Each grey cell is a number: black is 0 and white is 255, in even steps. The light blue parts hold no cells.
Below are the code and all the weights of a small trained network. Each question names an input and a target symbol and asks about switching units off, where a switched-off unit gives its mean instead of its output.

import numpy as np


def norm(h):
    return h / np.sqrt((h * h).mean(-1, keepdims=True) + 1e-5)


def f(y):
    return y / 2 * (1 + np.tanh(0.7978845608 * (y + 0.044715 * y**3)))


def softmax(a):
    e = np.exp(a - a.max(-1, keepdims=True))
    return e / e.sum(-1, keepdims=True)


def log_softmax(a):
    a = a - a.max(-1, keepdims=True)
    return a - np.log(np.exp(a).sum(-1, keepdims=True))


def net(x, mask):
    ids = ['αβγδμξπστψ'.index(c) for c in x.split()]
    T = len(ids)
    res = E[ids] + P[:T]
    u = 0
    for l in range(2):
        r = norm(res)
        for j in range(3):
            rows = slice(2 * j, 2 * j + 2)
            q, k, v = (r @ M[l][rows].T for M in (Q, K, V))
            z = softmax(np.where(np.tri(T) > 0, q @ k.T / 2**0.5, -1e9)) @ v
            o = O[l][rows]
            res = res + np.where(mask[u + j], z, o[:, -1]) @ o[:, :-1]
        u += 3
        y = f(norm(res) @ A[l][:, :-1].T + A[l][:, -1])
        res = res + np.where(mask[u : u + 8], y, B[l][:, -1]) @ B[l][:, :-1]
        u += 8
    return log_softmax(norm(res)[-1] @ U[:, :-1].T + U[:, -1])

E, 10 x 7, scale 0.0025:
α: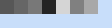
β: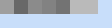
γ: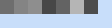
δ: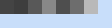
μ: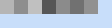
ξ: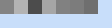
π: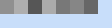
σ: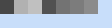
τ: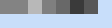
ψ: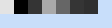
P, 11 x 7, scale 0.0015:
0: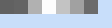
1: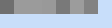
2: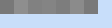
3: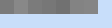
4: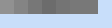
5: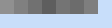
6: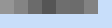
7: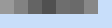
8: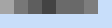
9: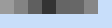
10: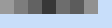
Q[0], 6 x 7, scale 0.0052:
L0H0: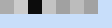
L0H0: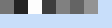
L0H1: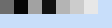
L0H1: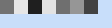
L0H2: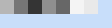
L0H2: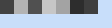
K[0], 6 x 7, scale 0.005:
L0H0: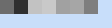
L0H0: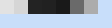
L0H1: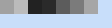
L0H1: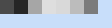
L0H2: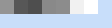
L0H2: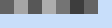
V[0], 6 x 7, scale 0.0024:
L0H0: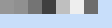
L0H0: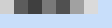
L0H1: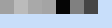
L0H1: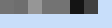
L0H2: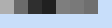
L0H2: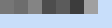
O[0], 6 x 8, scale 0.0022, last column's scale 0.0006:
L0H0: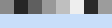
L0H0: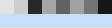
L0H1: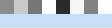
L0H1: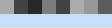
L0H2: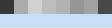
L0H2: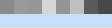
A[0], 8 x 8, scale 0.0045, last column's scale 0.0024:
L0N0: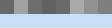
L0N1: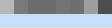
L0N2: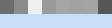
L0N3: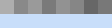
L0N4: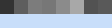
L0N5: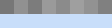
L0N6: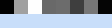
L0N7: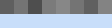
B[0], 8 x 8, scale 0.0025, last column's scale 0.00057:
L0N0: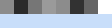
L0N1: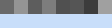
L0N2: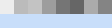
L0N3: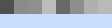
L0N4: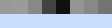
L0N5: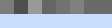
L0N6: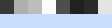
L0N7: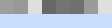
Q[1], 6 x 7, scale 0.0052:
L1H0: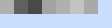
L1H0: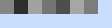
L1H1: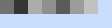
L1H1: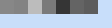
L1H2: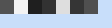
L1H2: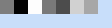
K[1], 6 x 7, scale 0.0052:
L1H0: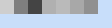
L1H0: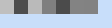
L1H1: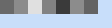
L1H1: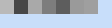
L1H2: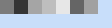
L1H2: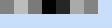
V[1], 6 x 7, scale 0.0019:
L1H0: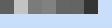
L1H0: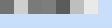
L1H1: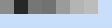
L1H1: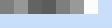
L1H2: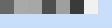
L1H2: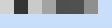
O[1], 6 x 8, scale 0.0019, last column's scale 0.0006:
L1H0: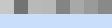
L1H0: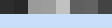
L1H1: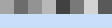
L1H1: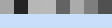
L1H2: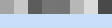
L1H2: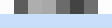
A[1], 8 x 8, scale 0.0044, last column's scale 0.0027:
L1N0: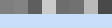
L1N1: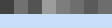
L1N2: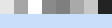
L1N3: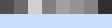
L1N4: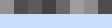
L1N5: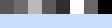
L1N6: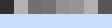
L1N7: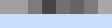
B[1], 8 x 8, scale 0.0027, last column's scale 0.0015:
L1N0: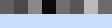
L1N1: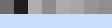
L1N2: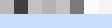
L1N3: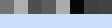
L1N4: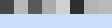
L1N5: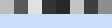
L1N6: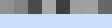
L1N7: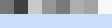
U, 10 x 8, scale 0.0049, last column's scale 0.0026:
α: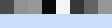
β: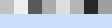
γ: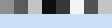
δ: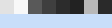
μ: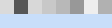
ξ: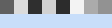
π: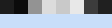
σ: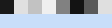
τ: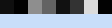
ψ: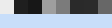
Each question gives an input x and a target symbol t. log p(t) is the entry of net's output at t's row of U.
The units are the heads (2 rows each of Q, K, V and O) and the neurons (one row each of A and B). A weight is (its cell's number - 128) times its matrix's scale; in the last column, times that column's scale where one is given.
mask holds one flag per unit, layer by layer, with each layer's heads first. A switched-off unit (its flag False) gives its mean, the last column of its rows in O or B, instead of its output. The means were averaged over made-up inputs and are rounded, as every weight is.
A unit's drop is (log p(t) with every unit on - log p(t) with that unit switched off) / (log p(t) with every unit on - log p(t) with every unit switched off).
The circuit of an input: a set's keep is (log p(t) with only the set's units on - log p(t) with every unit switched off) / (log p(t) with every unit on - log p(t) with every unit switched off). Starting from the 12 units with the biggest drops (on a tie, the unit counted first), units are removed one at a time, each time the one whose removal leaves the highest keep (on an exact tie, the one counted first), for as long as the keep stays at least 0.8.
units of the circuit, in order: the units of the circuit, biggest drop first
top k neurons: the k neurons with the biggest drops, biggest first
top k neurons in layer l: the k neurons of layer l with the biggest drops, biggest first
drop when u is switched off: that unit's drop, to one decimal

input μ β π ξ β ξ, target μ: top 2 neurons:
L0N7, L1N7
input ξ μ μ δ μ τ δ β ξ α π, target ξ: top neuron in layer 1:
L1N6
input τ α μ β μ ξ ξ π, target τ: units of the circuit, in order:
L0H1, L0H0, L1N0
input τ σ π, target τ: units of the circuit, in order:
L0H0, L0H1, L1N0
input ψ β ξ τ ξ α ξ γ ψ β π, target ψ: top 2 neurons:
L1N2, L0N6
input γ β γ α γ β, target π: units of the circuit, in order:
L0H0, L1H2, L1N2
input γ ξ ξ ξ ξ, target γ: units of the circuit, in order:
L0H0, L0N4
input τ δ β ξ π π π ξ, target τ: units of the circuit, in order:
L0H1, L0H0, L1N0
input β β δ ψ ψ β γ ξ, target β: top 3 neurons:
L1N2, L0N6, L1N4
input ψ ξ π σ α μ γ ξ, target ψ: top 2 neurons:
L1N2, L0N4
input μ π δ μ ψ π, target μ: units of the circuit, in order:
L0H0, L0N7, L0N6
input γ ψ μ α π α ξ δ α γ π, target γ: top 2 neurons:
L1N5, L0N4
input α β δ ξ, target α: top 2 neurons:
L1N2, L0N7
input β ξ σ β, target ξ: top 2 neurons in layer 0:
L0N6, L0N7
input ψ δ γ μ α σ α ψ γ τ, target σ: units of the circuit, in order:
L0N6
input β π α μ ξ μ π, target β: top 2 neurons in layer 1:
L1N2, L1N5
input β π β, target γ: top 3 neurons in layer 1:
L1N5, L1N2, L1N0
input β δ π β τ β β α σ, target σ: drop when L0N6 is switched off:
1.6
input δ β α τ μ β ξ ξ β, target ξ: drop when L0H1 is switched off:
0.2
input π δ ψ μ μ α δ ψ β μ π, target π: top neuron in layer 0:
L0N2
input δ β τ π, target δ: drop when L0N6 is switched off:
0.1
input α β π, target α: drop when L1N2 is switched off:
0.1
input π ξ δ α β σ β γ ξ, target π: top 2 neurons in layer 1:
L1N1, L1N2
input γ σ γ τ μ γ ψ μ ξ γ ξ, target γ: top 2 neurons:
L0N4, L1N5
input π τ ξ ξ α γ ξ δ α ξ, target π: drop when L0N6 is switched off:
0.0
